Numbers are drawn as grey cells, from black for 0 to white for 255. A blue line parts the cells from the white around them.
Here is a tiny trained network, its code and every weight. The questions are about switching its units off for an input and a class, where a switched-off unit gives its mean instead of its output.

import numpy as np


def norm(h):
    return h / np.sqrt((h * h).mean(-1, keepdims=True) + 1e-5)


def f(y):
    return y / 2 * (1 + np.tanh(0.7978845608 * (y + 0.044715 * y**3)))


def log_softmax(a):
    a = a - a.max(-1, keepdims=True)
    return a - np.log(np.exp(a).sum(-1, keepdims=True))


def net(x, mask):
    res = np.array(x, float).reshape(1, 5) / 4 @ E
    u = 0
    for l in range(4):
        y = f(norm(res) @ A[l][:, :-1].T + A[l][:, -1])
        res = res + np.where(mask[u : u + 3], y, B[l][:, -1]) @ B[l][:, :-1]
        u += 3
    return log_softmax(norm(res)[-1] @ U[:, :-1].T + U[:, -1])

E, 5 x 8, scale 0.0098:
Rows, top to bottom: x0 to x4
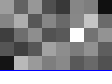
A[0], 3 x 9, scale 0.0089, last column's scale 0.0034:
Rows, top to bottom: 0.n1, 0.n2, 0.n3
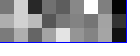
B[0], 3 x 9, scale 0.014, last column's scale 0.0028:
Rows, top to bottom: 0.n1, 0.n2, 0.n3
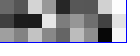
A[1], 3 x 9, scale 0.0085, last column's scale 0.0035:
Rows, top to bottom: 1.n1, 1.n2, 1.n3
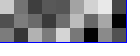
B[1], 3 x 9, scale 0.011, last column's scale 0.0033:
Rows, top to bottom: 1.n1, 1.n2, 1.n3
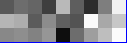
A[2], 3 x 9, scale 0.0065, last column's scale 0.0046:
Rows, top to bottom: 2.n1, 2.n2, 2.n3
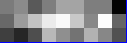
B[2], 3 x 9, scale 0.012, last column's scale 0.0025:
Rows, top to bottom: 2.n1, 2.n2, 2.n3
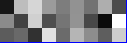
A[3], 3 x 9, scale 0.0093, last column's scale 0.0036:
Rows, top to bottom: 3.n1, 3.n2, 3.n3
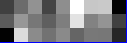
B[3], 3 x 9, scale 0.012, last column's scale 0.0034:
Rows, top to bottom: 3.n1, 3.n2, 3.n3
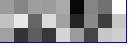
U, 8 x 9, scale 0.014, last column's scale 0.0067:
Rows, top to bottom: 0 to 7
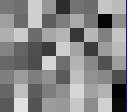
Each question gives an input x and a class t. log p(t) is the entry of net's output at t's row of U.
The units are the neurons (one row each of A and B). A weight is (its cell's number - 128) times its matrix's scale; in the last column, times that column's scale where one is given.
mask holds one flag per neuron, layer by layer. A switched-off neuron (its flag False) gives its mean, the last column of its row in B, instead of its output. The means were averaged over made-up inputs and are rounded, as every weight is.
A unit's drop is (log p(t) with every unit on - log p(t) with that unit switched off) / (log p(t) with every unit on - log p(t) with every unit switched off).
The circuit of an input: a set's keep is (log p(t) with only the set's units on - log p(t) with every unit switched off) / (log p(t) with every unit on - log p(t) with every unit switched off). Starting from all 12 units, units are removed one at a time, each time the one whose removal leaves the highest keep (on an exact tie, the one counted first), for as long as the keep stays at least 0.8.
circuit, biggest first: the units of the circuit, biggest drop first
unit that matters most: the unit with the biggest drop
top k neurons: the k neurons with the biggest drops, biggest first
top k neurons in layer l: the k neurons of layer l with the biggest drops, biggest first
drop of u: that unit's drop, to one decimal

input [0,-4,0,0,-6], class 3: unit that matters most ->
1.n1
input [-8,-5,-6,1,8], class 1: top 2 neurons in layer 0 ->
[0.n3; 0.n1]
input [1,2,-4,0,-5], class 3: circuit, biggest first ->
[1.n1; 0.n3]
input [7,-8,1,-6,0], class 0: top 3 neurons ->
[1.n3; 0.n3; 2.n2]
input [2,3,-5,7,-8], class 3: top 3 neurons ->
[1.n1; 0.n2; 0.n3]
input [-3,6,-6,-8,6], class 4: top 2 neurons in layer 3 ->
[3.n1; 3.n2]
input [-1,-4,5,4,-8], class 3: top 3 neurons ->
[1.n1; 0.n3; 0.n2]
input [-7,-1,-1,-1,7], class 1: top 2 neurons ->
[2.n2; 0.n3]
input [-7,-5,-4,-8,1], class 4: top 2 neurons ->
[0.n2; 1.n3]
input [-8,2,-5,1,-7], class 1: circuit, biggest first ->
[0.n3; 2.n2]
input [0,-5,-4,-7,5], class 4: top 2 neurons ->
[0.n2; 0.n1]
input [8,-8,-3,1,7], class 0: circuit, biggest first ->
[1.n3; 0.n3]
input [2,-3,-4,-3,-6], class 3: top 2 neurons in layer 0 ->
[0.n3; 0.n1]
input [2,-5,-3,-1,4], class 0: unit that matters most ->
1.n3
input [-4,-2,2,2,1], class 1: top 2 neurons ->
[0.n3; 0.n2]
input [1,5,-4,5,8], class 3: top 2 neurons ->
[3.n3; 0.n2]
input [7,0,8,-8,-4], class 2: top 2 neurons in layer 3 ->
[3.n2; 3.n1]
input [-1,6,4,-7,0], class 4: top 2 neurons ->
[0.n2; 2.n3]
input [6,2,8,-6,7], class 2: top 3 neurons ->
[3.n2; 0.n3; 2.n2]
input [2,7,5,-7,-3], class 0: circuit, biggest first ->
[0.n1]
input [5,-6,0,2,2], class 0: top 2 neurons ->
[1.n3; 0.n3]
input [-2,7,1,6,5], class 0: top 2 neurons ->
[0.n1; 0.n2]
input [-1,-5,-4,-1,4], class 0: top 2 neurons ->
[1.n3; 3.n2]
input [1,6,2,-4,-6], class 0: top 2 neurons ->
[0.n1; 3.n3]
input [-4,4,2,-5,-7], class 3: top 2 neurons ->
[1.n1; 1.n3]
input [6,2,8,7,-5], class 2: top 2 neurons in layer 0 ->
[0.n2; 0.n3]
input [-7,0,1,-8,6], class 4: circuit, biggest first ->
[0.n2]
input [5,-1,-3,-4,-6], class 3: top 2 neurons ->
[0.n3; 1.n1]
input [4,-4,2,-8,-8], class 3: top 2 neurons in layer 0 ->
[0.n3; 0.n1]
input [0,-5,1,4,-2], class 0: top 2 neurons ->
[1.n3; 0.n2]
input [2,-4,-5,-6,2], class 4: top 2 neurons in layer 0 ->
[0.n2; 0.n1]
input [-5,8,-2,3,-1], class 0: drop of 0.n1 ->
0.7
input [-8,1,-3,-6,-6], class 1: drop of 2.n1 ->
0.0
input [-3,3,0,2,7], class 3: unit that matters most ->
3.n3
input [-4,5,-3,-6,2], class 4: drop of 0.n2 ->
0.8
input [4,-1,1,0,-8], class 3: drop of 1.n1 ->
0.2
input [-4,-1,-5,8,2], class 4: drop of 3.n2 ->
0.1
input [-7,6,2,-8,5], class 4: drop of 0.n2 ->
1.0
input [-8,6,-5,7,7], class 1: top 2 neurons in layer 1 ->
[1.n3; 1.n1]
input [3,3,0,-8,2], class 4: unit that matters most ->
0.n2
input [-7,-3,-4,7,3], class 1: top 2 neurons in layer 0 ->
[0.n2; 0.n3]
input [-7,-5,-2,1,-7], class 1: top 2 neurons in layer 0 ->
[0.n3; 0.n1]
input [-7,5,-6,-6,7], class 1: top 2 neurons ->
[0.n3; 2.n2]
